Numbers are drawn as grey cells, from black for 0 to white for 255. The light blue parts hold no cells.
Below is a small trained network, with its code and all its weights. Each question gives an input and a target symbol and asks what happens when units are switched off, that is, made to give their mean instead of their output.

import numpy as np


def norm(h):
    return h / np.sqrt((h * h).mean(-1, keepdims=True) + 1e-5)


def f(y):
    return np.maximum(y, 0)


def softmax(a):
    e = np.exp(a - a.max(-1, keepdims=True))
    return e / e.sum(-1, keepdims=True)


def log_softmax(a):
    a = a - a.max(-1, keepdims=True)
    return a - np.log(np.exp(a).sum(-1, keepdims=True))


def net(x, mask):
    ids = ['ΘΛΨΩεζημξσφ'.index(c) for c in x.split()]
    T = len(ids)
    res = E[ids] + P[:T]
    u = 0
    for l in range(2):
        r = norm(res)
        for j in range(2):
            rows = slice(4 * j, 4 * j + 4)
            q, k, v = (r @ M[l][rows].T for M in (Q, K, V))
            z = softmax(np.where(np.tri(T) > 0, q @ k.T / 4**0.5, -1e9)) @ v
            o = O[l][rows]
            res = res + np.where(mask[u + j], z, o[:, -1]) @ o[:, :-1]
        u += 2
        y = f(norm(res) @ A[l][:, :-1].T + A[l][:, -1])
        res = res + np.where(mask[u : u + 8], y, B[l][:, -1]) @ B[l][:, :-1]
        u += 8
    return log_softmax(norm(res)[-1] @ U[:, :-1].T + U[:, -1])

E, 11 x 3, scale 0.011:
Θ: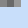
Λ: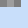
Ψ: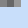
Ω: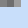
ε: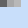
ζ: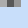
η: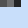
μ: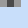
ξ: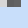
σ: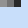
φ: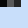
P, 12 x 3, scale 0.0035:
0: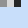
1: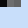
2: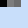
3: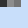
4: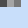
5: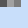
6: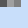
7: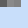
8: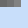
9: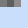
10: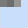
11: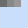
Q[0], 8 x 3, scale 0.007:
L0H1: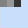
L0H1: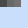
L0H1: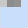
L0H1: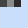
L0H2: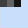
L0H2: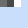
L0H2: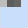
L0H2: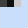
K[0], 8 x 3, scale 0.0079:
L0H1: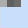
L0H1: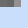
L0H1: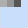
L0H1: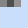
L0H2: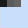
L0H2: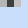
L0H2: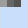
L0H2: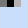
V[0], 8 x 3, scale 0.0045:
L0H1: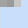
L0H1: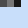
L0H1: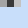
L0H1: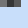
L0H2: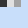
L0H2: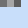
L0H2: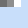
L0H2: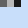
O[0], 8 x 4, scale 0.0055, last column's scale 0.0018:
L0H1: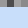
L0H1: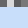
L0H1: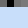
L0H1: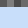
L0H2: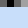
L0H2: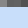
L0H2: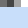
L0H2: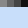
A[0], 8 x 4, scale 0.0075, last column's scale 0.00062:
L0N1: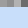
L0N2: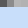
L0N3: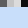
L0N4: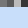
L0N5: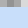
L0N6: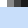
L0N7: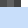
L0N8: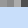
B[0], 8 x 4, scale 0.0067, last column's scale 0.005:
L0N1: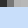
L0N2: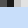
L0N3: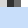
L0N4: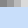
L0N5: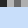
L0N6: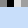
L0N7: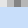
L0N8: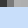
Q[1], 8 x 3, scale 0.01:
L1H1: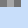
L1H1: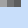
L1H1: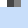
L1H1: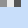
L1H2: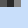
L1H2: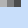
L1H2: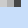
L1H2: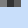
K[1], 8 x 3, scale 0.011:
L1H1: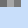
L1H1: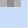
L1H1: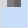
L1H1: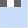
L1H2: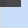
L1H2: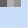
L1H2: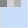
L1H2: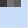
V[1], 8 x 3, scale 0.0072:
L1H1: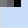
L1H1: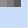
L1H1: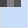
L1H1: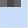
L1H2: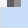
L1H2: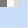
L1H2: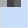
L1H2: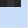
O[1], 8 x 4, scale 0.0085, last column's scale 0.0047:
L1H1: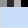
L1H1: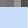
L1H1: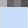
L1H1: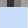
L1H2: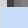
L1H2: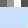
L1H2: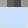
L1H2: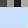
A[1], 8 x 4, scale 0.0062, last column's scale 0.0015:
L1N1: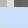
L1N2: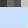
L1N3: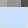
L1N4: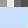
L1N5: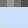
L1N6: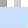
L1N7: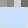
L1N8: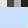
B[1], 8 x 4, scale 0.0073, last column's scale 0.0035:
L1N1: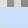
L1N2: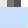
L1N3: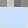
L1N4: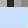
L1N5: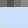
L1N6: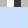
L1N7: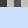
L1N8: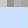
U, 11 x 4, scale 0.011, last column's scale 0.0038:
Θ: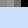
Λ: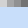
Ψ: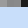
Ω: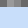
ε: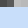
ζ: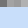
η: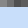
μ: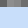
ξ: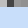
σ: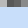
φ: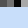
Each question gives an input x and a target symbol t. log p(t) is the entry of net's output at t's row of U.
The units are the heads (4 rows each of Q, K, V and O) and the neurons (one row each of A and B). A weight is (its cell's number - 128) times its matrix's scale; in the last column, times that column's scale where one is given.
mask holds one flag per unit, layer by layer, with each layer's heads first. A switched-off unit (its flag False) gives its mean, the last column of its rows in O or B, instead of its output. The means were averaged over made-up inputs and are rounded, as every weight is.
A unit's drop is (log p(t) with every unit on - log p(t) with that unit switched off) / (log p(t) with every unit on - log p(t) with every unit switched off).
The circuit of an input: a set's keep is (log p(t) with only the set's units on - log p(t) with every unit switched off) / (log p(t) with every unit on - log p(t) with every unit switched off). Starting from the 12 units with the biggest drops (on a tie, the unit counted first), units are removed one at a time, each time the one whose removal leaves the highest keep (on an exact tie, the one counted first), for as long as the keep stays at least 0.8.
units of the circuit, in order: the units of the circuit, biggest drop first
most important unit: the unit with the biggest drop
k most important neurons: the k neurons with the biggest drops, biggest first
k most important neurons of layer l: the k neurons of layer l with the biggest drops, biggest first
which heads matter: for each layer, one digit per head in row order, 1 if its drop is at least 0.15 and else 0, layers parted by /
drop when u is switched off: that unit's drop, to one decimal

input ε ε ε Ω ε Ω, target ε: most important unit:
L0H2
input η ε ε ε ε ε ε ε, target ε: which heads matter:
11 / 00
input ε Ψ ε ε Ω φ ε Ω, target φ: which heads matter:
01 / 01
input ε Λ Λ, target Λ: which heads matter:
10 / 00
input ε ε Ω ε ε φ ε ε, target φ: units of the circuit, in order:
[L1H2 L0H2]
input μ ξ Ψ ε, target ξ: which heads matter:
10 / 01
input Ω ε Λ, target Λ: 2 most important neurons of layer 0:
[L0N7 L0N3]
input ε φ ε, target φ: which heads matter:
01 / 01
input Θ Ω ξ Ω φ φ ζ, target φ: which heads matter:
00 / 01
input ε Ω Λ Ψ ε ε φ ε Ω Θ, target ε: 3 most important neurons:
[L0N3 L0N2 L0N7]
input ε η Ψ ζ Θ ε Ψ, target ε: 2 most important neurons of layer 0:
[L0N2 L0N7]
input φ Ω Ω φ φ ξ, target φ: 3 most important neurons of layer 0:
[L0N6 L0N3 L0N4]
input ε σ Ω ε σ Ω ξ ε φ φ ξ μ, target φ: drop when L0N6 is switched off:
-0.1
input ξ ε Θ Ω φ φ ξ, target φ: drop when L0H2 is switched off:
0.1
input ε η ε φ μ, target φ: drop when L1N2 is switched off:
0.2
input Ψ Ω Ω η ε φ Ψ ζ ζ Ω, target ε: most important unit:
L0N2
